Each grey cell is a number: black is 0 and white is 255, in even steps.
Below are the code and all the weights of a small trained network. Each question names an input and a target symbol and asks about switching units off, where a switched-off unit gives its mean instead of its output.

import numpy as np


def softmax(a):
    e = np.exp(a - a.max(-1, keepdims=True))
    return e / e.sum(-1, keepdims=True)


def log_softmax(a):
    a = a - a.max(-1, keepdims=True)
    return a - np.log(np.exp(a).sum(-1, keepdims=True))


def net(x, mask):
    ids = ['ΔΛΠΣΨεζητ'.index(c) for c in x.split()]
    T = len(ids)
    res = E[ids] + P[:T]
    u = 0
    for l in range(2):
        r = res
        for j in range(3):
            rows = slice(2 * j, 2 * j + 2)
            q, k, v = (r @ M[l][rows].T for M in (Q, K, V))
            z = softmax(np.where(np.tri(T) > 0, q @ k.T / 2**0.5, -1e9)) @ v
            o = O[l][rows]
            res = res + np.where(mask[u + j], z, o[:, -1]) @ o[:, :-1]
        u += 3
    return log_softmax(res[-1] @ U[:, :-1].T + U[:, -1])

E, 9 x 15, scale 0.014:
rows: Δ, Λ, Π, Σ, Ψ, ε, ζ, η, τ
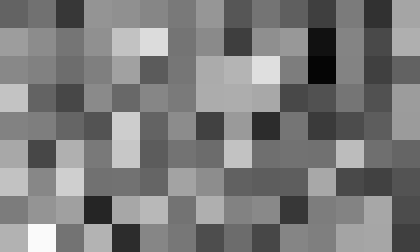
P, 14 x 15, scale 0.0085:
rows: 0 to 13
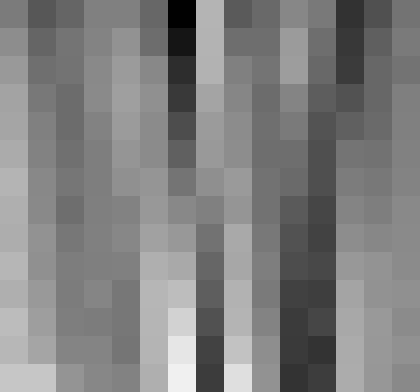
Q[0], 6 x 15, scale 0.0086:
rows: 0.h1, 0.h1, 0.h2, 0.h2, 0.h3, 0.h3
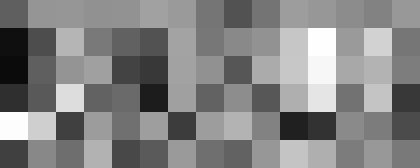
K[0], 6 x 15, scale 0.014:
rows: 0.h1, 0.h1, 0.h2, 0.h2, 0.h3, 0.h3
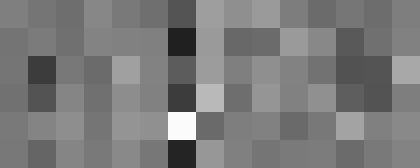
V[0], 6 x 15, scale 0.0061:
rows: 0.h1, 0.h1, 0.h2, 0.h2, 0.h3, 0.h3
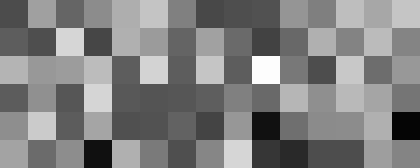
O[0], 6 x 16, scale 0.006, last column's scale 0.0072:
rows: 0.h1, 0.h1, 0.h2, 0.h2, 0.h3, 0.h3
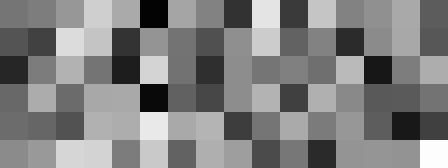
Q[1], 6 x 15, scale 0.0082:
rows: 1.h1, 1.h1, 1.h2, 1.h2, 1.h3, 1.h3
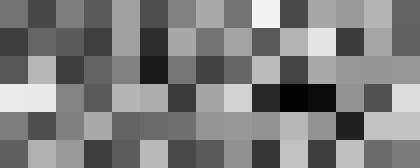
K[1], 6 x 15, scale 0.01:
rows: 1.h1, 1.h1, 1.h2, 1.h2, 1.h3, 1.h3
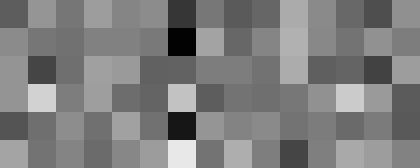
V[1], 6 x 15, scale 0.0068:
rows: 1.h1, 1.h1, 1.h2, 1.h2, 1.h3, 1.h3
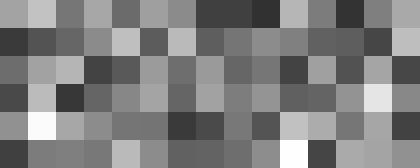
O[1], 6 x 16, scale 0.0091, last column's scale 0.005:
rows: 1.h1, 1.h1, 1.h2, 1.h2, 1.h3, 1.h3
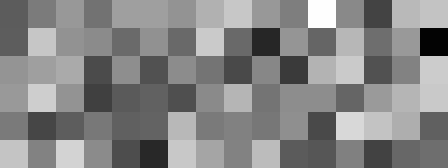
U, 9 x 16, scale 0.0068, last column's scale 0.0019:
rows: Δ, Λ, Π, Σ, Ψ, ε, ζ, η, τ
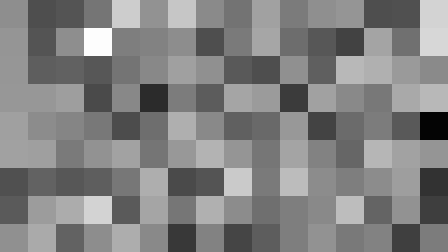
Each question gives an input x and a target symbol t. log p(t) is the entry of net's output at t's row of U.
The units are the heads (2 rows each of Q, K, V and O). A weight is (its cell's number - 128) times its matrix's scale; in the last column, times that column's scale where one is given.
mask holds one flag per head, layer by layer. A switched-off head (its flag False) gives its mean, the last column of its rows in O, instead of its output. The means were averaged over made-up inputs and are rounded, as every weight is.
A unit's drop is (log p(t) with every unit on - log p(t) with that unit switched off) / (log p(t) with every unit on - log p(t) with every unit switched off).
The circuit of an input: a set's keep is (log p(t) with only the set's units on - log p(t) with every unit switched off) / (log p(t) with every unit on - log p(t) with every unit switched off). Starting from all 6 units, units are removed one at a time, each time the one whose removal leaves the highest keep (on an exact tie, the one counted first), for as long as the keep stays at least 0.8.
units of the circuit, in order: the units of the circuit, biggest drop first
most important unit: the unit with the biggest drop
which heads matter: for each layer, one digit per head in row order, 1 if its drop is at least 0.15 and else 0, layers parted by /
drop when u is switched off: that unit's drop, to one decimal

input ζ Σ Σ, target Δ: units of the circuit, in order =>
(1.h2)
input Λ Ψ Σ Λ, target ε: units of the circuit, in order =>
(0.h2, 1.h2)
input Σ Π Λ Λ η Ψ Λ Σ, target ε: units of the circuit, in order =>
(0.h1, 0.h2, 1.h2)
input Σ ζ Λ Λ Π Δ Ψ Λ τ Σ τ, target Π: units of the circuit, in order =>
(1.h3, 0.h1)
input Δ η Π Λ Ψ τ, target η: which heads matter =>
011 / 100
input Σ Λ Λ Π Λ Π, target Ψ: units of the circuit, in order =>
(1.h3, 1.h1, 0.h1)
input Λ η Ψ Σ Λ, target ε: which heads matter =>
111 / 010
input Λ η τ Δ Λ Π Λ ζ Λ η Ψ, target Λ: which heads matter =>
001 / 100
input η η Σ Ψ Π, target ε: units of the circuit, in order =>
(0.h2, 0.h1, 1.h2)
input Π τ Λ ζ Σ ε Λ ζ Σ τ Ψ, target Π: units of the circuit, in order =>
(1.h3, 0.h3, 0.h2, 1.h1)
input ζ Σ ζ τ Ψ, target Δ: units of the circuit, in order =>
(0.h3, 1.h1)
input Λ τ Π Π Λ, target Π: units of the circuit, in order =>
(1.h1, 1.h3, 0.h1, 0.h2)
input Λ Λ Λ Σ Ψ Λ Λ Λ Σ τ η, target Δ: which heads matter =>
011 / 000
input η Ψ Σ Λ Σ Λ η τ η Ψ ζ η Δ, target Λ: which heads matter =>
101 / 100
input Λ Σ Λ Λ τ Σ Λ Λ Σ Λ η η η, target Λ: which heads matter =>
101 / 100
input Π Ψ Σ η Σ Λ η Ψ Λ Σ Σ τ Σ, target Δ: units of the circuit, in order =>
(0.h3)
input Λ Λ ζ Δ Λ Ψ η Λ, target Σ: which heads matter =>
001 / 010
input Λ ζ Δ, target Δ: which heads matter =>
000 / 110
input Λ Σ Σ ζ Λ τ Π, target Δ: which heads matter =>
011 / 000
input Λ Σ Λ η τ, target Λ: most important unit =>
1.h1
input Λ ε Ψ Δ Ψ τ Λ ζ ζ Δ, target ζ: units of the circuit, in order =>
(1.h3, 0.h1)
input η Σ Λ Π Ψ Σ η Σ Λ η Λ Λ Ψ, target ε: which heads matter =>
110 / 110
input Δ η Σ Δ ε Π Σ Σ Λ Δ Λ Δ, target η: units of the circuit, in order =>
(1.h1, 0.h2)
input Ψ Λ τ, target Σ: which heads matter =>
010 / 100
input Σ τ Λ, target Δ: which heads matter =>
101 / 100
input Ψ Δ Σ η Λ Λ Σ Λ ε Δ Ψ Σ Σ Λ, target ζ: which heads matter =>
010 / 011
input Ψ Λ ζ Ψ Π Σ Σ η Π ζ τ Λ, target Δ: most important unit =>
0.h3
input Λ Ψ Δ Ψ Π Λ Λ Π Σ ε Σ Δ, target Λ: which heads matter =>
000 / 110
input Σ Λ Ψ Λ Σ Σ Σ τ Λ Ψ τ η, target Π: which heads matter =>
001 / 001
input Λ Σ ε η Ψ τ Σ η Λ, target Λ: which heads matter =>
100 / 100
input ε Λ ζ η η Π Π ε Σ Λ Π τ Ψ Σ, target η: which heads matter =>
001 / 100
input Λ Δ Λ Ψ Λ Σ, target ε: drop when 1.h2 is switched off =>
0.3
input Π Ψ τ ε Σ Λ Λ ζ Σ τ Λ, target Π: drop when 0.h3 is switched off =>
0.0
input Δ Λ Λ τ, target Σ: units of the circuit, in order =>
(1.h1)
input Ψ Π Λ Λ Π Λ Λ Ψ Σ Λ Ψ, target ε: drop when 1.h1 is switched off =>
0.1
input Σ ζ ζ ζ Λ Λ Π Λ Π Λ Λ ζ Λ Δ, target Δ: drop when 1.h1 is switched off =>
0.2
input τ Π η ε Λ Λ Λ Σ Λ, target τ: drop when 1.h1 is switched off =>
0.4
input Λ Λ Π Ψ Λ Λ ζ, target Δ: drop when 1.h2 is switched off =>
0.6
